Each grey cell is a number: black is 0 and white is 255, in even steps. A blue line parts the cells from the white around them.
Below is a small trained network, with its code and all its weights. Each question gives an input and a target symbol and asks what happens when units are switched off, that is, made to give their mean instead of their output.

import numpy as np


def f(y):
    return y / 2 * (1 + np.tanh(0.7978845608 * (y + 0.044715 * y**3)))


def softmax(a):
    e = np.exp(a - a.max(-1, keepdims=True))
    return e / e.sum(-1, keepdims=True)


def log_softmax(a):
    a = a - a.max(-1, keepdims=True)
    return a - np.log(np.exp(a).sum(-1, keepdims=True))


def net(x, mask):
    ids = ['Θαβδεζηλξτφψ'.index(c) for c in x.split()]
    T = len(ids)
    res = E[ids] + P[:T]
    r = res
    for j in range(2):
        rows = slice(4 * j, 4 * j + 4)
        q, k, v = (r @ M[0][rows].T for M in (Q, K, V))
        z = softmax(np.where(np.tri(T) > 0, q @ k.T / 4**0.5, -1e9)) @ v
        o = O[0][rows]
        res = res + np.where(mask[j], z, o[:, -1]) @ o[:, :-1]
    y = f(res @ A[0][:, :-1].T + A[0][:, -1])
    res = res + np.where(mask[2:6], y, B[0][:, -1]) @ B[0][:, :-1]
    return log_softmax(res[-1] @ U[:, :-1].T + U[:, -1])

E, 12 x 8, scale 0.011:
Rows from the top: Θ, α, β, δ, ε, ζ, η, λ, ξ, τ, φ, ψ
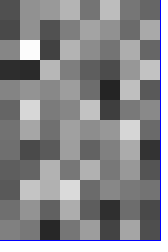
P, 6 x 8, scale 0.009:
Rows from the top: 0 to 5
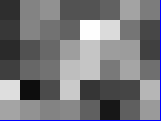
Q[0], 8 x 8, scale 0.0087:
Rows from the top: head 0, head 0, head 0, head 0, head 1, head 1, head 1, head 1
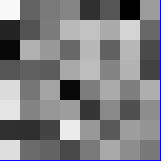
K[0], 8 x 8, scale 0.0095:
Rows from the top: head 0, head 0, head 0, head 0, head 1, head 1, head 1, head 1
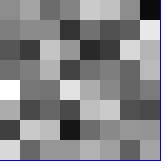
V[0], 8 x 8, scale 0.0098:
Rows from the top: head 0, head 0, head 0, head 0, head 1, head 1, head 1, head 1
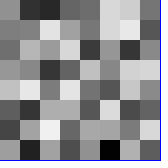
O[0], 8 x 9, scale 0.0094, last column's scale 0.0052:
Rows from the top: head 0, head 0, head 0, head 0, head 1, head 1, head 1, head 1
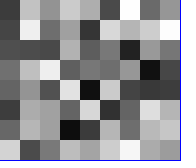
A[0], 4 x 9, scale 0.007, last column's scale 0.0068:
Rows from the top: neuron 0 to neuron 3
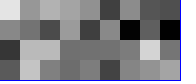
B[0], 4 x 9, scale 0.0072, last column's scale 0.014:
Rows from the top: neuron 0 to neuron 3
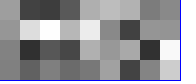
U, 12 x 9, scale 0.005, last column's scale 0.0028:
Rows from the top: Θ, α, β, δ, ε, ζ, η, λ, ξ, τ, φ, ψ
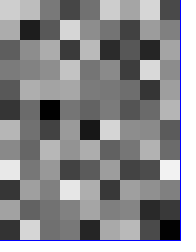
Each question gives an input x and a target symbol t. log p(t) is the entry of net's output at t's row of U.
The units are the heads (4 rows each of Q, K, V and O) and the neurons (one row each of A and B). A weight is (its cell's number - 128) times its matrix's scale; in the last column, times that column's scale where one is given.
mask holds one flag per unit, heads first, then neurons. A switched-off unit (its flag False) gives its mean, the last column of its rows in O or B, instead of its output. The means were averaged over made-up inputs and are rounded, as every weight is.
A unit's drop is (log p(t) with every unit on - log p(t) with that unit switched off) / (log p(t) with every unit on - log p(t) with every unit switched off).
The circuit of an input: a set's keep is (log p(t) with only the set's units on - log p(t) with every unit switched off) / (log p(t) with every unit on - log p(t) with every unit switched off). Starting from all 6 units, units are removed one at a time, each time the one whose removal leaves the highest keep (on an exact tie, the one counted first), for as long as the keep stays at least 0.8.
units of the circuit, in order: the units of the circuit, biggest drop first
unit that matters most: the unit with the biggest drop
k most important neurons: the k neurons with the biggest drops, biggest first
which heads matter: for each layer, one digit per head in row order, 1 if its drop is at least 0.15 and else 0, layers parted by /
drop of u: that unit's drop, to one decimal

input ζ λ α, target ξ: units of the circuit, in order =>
[head 0; head 1]
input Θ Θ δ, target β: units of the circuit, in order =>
[head 1; neuron 2]
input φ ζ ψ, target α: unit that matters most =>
head 0
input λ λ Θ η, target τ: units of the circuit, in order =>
[head 1; head 0]
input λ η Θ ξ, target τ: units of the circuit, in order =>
[head 1; head 0]
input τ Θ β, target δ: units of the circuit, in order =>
[head 0; neuron 1; head 1]
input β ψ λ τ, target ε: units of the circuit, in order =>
[head 1; neuron 1]
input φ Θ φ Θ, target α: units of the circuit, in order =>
[head 0; head 1]
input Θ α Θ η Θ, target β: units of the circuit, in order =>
[head 1; head 0]
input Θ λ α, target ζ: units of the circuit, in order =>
[head 0; head 1; neuron 2]
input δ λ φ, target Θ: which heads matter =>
01
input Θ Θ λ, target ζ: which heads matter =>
11
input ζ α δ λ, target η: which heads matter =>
01
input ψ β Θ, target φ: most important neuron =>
[neuron 0]
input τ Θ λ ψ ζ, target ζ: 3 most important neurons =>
[neuron 2; neuron 1; neuron 3]
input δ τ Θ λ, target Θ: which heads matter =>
01
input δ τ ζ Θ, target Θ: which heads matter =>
01
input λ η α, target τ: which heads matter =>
11
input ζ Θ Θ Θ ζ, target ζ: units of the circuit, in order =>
[head 1; head 0; neuron 2]
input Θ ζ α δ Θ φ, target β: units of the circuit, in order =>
[head 0]
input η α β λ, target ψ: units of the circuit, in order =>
[head 0; head 1]
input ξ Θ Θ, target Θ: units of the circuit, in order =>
[head 1; head 0]
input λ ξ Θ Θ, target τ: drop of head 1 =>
0.5
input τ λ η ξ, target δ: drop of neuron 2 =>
0.0
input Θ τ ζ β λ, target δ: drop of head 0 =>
0.6
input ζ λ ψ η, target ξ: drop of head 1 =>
0.3
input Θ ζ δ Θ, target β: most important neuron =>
[neuron 2]
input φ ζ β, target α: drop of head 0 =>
0.7
